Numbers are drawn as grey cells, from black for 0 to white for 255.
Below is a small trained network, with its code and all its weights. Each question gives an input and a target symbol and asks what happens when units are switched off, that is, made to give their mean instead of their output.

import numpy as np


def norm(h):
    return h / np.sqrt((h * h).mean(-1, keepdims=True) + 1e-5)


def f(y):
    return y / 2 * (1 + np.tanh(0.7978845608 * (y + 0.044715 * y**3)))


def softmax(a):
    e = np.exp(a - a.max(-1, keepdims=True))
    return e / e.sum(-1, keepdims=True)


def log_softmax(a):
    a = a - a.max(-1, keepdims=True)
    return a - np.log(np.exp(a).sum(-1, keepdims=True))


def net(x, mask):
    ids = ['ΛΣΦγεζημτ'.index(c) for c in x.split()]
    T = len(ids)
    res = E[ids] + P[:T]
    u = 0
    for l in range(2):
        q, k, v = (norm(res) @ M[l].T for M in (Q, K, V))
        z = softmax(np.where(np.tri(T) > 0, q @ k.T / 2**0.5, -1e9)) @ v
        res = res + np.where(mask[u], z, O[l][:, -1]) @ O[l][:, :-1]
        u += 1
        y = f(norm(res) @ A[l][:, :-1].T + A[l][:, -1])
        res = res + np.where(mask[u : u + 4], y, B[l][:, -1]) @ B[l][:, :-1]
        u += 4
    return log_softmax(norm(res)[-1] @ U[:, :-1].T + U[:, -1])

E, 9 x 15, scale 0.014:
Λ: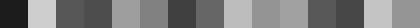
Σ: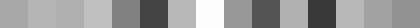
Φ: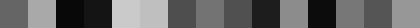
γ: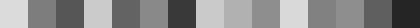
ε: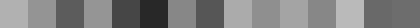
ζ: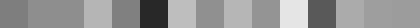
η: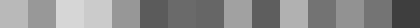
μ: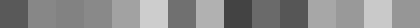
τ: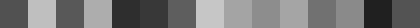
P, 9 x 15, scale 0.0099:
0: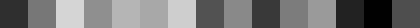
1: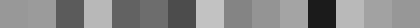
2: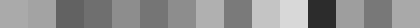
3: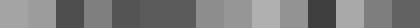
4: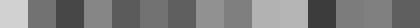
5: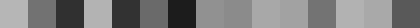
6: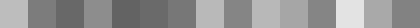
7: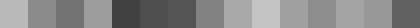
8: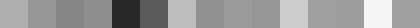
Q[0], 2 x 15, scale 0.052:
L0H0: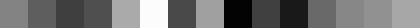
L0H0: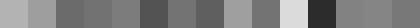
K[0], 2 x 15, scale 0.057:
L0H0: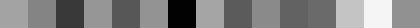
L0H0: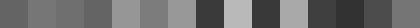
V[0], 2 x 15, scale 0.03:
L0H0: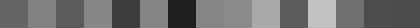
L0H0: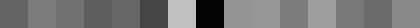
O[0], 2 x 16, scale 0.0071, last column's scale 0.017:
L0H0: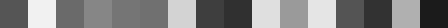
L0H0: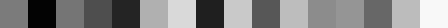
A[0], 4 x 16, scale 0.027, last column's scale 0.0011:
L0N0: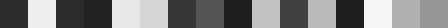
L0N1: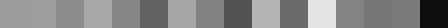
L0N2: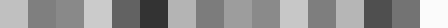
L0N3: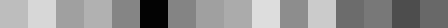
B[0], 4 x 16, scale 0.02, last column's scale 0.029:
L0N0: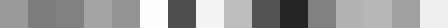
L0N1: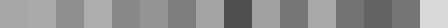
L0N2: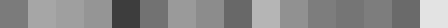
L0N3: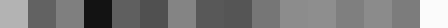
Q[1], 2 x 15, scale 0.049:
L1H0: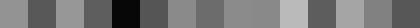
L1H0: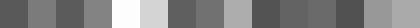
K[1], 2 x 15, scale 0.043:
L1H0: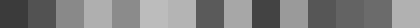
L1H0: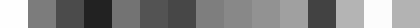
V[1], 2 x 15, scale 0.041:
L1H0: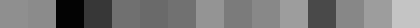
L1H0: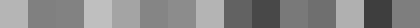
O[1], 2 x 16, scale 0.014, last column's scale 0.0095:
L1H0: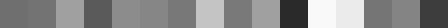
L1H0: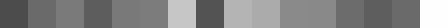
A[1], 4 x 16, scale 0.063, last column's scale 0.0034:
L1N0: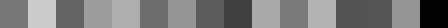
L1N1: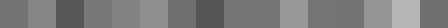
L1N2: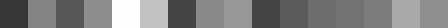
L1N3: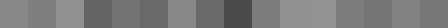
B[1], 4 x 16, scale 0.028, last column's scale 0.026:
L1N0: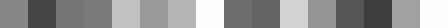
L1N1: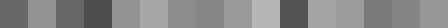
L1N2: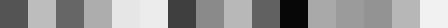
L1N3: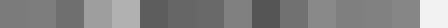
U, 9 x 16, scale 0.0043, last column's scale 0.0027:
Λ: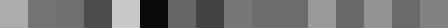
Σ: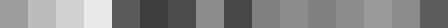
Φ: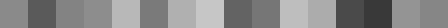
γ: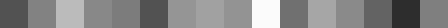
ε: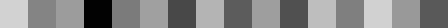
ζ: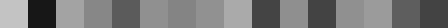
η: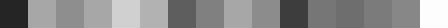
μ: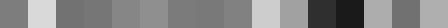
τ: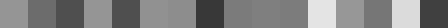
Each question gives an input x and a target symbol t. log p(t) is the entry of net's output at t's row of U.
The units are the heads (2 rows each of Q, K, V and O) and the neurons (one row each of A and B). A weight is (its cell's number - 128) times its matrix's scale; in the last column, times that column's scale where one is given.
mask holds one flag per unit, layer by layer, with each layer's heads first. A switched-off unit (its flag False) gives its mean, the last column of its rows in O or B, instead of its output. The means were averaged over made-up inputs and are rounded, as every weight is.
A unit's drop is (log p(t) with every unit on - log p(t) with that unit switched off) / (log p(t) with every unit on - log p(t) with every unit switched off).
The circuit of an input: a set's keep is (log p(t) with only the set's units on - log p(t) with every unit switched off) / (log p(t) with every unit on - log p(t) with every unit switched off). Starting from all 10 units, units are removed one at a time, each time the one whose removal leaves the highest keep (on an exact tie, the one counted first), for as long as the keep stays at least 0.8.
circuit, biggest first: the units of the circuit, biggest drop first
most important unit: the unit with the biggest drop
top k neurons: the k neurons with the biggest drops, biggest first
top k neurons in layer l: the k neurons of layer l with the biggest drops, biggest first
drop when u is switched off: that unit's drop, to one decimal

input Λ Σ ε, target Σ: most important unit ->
L0N1
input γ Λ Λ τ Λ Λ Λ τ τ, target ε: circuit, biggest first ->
(L0H0 L0N3)
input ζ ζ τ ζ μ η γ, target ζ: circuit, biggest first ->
(L0H0 L1N2 L1N0)
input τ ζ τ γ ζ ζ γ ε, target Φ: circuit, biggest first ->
(L0H0 L1N0)
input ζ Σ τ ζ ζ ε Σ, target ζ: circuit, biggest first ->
(L0H0 L1N2 L1N0)
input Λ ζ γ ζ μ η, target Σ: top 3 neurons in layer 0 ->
(L0N1 L0N0 L0N2)
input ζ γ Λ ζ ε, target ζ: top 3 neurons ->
(L0N0 L1N2 L0N3)
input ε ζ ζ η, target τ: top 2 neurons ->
(L1N0 L0N3)
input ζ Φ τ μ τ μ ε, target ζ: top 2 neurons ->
(L1N2 L0N3)
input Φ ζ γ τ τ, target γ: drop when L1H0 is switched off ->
0.3
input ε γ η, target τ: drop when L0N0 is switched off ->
0.4
